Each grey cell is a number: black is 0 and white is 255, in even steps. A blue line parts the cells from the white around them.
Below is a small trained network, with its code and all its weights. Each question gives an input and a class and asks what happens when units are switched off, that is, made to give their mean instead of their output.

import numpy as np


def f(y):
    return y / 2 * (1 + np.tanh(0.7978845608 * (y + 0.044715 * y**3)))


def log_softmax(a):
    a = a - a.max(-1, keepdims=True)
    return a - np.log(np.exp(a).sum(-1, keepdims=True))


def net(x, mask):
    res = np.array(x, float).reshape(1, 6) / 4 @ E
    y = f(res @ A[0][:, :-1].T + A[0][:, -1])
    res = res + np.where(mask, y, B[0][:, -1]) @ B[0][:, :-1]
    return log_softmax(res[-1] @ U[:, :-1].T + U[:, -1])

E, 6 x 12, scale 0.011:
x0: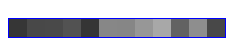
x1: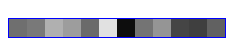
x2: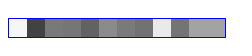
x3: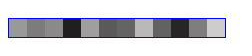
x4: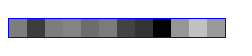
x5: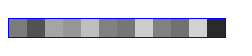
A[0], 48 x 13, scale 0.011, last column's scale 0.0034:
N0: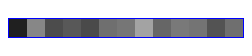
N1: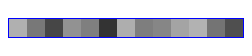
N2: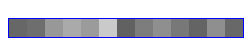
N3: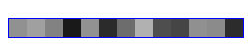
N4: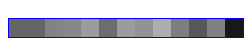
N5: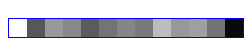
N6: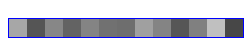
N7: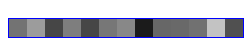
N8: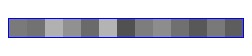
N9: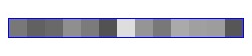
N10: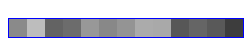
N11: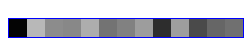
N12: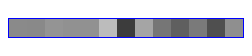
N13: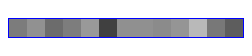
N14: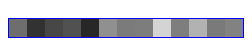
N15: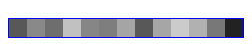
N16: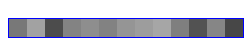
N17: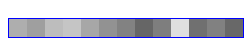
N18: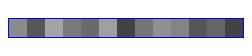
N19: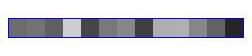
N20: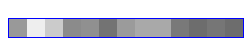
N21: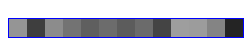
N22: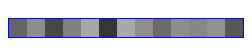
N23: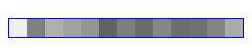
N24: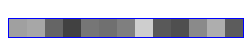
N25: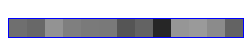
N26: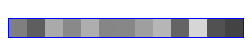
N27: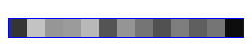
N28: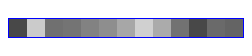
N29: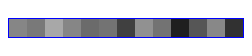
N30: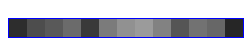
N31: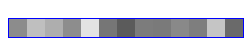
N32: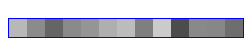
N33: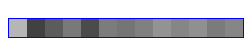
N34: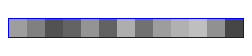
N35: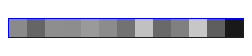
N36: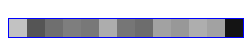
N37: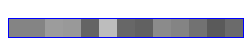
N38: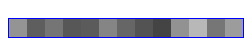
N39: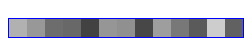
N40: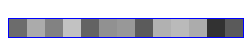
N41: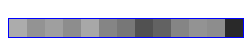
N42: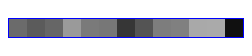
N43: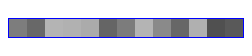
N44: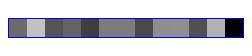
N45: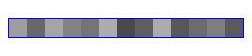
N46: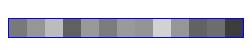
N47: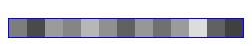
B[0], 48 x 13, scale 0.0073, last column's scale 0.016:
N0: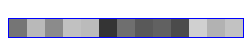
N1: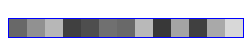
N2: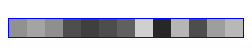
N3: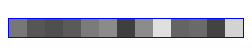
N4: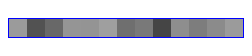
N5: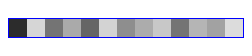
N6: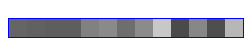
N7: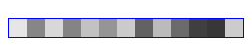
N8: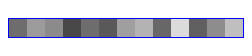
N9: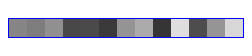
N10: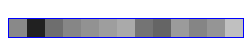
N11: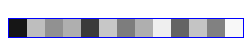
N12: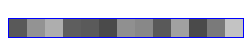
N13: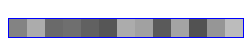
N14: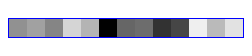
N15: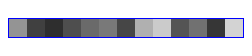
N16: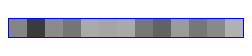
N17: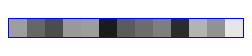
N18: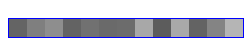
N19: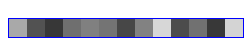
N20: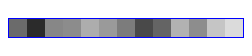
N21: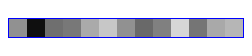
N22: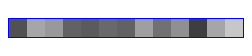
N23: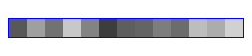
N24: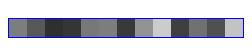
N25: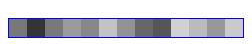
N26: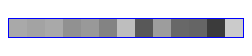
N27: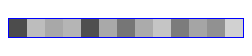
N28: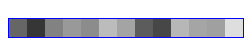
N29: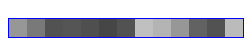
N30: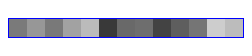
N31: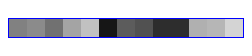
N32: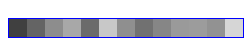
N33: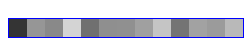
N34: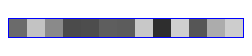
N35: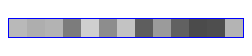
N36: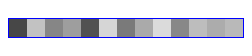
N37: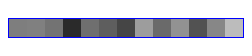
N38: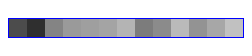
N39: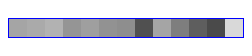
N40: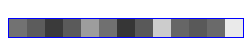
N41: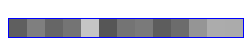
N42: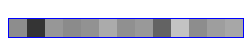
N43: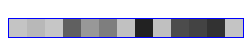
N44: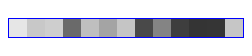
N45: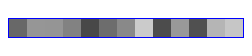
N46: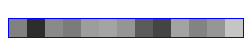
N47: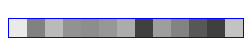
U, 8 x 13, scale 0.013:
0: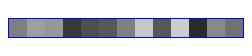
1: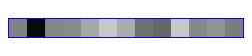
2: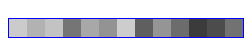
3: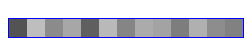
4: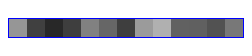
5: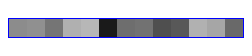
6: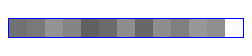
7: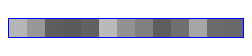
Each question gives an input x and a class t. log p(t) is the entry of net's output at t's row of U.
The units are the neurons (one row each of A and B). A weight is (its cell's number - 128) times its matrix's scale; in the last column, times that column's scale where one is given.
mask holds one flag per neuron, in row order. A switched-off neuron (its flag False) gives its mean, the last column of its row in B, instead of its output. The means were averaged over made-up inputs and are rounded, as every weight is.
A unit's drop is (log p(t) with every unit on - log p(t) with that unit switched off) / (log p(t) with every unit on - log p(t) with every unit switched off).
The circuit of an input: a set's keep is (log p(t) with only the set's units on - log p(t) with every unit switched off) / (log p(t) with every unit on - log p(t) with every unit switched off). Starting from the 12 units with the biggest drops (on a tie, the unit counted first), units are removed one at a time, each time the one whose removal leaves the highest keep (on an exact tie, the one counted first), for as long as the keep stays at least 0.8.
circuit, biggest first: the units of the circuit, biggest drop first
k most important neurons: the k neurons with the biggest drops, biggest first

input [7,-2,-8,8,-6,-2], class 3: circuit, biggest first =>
(N11)
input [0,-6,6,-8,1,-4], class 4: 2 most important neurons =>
(N19; N15)
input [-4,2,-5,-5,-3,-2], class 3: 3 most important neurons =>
(N11; N27; N24)
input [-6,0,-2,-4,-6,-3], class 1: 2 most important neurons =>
(N14; N20)
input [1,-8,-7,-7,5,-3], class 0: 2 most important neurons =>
(N9; N1)
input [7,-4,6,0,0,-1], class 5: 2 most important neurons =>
(N14; N11)
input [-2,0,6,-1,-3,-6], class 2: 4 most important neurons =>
(N44; N39; N11; N7)
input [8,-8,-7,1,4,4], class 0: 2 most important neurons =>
(N9; N22)
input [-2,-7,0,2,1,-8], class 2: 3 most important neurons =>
(N7; N44; N39)
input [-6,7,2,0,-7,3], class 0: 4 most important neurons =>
(N2; N12; N45; N8)
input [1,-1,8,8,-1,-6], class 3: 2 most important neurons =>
(N5; N36)
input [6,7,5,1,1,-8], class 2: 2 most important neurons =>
(N44; N7)
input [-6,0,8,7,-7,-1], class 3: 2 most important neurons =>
(N5; N23)
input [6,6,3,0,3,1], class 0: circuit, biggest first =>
(N45)
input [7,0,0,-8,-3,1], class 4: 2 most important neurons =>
(N19; N40)
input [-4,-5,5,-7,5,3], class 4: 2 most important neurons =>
(N15; N19)
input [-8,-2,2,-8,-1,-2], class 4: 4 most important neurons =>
(N15; N19; N40; N14)
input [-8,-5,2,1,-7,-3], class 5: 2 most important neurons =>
(N31; N23)
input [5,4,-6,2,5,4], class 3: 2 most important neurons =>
(N11; N0)
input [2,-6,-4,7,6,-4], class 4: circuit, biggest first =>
(N3)
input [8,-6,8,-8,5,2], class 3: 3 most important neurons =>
(N5; N33; N36)
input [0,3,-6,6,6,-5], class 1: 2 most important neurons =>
(N25; N21)
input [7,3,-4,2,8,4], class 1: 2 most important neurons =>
(N21; N25)
